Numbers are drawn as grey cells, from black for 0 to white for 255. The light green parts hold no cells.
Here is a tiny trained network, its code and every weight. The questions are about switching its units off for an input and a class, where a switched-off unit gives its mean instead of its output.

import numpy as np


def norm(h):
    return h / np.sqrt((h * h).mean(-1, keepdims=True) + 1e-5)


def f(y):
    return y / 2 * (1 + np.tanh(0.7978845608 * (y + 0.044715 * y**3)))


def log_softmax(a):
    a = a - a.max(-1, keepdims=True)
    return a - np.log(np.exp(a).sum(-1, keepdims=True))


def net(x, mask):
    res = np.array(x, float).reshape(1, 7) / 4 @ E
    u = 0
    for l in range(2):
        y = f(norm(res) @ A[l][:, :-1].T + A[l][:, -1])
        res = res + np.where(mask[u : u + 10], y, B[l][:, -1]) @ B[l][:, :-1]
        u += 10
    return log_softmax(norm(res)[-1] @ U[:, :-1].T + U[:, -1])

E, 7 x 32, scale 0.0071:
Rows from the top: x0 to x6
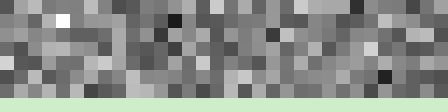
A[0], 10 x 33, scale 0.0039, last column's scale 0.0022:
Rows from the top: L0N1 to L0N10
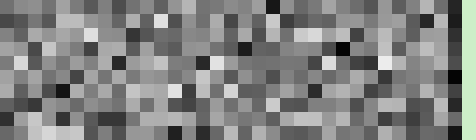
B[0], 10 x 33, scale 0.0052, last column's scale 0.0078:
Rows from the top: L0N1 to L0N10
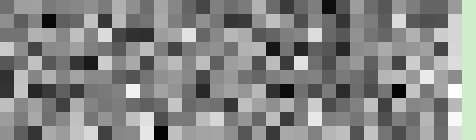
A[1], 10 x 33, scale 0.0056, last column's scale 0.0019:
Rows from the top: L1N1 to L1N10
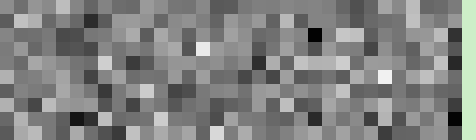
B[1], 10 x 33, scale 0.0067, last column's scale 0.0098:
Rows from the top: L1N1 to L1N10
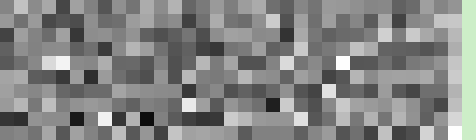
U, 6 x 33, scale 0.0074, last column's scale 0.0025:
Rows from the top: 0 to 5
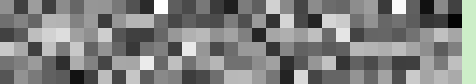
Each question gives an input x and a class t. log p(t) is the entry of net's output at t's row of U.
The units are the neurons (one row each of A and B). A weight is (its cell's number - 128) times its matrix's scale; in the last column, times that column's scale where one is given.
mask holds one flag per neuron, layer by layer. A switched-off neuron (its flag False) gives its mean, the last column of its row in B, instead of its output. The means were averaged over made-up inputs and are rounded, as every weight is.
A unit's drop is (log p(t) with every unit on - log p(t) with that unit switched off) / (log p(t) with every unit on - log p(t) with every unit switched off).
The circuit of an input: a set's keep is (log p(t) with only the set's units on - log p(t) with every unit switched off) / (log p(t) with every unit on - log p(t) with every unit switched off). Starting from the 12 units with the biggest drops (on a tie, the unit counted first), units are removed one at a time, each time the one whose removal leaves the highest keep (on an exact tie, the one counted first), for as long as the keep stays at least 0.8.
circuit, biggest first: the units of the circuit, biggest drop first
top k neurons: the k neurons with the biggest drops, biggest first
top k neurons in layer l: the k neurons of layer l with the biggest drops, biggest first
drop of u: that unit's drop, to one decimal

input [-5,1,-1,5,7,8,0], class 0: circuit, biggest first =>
L0N7; L1N10
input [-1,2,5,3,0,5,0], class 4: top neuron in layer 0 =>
L0N10
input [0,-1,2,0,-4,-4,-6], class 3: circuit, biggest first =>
L0N7; L0N5
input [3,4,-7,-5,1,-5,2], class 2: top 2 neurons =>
L0N5; L0N7
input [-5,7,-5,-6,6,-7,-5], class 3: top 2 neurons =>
L0N7; L0N4
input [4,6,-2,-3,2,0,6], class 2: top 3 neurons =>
L0N5; L0N7; L0N10
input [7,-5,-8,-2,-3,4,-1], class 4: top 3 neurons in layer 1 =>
L1N10; L1N9; L1N8
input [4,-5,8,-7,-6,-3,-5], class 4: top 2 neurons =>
L0N9; L1N10
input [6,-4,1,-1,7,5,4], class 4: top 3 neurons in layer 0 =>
L0N9; L0N7; L0N5
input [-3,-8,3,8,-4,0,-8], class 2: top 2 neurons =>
L0N7; L0N4
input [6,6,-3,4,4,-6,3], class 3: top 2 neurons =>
L0N4; L0N9
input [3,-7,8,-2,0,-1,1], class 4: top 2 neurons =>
L0N9; L0N5
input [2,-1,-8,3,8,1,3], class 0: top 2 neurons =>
L0N2; L0N8
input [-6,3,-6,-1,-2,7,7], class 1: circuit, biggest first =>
L0N10
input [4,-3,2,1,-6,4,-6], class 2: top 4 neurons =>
L0N7; L1N5; L0N4; L0N3
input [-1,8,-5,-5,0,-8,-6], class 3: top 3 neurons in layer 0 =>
L0N7; L0N4; L0N8
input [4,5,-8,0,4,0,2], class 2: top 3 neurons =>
L0N3; L1N5; L0N5
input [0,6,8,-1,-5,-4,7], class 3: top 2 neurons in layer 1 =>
L1N6; L1N8
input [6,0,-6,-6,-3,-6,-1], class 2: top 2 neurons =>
L1N5; L0N7
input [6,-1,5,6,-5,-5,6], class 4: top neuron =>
L0N9
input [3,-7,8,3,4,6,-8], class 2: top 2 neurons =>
L1N5; L0N4
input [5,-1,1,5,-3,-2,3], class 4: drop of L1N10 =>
0.1
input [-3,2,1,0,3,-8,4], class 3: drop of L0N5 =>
0.0
